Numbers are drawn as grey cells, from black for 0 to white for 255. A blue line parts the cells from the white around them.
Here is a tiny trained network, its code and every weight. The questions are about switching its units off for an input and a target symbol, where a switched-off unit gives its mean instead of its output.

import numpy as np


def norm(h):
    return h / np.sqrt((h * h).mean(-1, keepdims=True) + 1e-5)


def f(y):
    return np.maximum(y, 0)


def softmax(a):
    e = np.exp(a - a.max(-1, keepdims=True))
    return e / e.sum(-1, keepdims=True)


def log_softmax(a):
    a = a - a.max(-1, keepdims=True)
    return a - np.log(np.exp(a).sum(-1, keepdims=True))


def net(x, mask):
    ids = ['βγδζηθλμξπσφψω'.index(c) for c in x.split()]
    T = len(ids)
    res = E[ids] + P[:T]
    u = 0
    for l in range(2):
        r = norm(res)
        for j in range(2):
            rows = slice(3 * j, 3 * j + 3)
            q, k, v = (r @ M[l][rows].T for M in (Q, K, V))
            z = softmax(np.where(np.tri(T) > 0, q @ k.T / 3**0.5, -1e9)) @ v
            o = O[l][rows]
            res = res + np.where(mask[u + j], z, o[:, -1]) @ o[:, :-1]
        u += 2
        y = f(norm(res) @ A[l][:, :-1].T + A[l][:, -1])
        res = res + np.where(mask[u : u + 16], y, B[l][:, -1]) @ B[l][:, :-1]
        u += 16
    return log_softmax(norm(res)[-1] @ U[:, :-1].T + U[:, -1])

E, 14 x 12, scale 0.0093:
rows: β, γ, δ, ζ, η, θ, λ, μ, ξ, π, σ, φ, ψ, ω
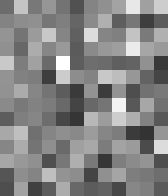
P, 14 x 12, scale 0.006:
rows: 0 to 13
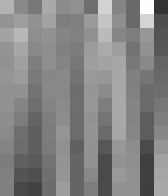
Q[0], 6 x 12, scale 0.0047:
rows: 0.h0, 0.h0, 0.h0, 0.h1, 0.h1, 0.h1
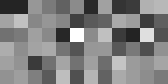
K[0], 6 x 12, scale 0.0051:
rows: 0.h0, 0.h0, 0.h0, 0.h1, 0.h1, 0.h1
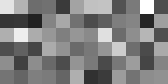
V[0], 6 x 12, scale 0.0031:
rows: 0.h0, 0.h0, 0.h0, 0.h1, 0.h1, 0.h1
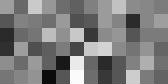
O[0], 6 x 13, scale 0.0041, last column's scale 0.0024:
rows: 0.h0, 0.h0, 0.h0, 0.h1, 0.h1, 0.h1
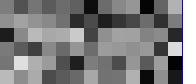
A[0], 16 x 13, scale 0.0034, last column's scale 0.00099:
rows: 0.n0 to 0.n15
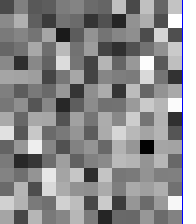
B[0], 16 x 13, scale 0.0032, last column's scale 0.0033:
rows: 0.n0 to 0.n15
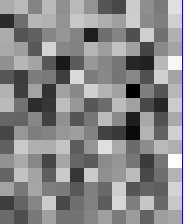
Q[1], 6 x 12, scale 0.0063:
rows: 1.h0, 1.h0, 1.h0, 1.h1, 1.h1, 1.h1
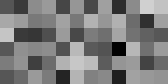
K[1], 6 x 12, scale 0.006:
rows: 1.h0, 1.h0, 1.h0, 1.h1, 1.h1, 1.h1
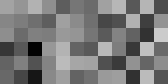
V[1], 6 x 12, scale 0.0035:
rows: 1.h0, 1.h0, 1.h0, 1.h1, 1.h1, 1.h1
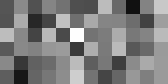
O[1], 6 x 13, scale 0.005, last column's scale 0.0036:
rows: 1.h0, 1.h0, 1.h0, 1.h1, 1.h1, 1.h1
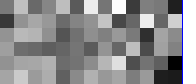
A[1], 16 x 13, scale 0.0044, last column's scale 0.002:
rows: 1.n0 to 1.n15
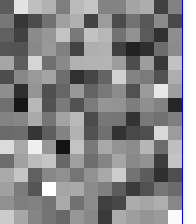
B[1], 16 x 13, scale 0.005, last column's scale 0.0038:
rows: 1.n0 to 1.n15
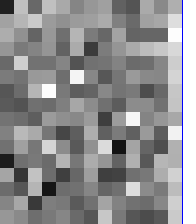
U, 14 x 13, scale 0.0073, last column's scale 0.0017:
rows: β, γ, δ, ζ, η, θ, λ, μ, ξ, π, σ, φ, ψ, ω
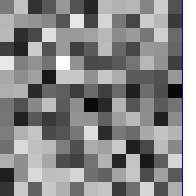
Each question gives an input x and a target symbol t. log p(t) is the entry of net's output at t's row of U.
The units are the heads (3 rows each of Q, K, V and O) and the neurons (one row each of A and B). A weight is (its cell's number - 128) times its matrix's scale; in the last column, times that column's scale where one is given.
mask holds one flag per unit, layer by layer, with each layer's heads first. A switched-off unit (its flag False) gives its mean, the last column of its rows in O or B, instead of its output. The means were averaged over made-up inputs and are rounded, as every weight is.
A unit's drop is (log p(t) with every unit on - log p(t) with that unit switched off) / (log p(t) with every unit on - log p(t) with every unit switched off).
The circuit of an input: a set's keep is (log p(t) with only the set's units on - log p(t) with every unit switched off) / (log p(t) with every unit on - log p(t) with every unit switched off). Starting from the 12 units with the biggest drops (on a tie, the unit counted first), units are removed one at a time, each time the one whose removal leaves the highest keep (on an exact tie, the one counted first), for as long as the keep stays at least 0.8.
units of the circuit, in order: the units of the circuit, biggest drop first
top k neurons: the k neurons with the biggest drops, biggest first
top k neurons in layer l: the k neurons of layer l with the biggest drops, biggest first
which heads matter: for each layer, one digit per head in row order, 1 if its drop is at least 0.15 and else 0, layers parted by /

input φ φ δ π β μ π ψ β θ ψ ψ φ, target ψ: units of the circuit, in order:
(0.h0)
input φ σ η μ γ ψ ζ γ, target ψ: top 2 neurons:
(0.n5; 1.n11)
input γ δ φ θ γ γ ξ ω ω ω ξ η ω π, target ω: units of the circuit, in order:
(1.h0; 0.h0)
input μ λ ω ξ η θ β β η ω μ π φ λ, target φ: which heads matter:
01 / 11
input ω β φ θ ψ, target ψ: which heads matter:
01 / 10
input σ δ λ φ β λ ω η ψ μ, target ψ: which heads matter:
10 / 01
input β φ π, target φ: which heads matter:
01 / 10
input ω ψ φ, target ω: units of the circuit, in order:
(1.n0; 1.n10)
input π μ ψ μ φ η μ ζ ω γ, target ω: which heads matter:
00 / 01
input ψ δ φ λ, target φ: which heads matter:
00 / 11
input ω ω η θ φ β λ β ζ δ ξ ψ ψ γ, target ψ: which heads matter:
10 / 01
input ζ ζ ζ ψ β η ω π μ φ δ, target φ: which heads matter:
00 / 11
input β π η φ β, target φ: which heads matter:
00 / 11
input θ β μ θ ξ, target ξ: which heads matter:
00 / 00
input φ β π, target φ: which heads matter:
01 / 11
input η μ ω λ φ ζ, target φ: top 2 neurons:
(0.n5; 1.n10)
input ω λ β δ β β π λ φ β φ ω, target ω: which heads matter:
00 / 10
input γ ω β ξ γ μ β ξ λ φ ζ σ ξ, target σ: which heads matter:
00 / 11
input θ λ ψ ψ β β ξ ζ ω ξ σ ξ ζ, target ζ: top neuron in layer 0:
(0.n9)
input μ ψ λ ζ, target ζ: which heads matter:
00 / 01
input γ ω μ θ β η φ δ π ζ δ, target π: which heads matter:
01 / 11
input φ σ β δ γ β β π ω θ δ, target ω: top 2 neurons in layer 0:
(0.n5; 0.n4)
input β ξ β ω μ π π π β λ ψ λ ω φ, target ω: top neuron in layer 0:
(0.n1)
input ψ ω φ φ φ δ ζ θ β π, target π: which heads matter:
01 / 00
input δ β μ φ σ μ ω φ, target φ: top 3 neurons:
(0.n5; 0.n15; 0.n6)
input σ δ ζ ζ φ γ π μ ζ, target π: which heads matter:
00 / 11
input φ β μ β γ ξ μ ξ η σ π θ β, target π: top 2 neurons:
(0.n5; 1.n12)
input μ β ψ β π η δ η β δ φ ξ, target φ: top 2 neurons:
(1.n10; 0.n15)
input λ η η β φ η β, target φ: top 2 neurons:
(0.n5; 0.n13)
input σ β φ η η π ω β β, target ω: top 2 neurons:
(0.n5; 0.n4)
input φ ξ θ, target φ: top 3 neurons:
(0.n5; 1.n12; 1.n10)
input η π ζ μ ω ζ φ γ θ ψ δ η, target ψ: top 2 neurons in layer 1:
(1.n11; 1.n8)
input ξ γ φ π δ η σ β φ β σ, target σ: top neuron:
(1.n9)
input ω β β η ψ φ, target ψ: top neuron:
(0.n4)
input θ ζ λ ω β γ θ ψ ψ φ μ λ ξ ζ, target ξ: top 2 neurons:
(1.n7; 1.n1)
